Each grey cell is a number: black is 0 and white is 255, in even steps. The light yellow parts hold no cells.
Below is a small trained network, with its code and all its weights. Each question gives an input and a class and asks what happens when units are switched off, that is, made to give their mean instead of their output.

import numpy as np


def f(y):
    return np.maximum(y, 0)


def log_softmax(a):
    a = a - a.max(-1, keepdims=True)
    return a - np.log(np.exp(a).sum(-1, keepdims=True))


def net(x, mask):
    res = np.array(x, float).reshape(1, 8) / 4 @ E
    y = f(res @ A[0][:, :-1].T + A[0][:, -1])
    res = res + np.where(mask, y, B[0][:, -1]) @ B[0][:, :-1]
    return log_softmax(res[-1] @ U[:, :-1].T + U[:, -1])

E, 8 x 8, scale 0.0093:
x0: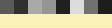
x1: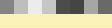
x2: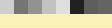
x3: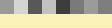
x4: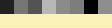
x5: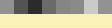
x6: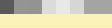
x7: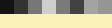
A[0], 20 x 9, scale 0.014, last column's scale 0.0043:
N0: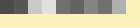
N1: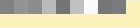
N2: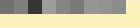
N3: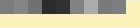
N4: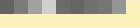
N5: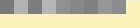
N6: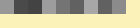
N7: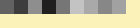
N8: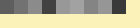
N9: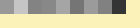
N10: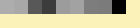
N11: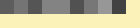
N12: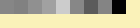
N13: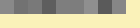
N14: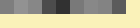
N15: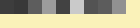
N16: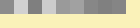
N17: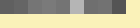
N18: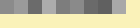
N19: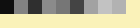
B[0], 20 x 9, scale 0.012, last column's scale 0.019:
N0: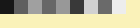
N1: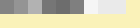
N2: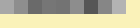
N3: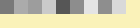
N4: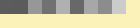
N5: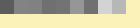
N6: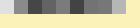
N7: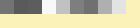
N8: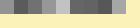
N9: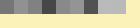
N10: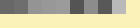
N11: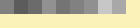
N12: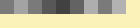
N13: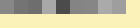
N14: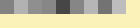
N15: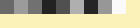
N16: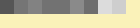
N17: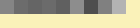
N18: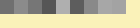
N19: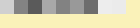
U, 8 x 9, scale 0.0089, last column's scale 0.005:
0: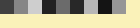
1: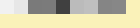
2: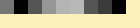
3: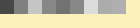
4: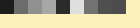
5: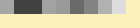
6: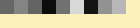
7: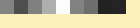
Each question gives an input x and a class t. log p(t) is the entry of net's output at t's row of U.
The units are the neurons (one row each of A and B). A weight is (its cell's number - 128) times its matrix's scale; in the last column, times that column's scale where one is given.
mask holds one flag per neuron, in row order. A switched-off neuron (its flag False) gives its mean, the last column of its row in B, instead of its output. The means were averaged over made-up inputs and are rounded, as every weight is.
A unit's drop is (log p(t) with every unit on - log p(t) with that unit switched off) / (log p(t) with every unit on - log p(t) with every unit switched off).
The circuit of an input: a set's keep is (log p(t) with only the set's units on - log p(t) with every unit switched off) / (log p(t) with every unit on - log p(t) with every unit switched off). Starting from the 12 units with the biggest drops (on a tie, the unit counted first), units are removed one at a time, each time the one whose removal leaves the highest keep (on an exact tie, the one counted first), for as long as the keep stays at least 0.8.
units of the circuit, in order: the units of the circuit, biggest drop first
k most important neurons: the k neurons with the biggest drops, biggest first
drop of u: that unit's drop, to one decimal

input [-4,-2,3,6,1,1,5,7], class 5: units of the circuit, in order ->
(N19)
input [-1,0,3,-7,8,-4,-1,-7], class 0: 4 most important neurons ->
(N15, N19, N12, N7)
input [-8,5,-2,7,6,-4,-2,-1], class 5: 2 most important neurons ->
(N15, N19)
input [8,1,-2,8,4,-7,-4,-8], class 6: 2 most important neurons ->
(N15, N1)
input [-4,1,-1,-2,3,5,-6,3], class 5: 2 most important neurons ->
(N1, N11)
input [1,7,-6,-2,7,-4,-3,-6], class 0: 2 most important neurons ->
(N19, N7)
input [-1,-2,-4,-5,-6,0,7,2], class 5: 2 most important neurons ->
(N7, N0)
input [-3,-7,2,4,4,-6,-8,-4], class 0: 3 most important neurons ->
(N19, N7, N15)
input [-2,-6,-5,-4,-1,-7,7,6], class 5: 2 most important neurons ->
(N7, N19)
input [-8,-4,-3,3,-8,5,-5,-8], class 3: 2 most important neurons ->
(N10, N19)
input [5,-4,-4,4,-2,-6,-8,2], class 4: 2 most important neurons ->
(N19, N1)
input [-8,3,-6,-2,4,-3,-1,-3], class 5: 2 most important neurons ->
(N15, N1)
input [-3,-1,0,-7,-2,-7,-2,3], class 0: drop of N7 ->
0.2
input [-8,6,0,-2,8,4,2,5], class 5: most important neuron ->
(N19)
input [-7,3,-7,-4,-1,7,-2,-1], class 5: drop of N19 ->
0.1
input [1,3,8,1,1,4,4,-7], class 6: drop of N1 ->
0.3
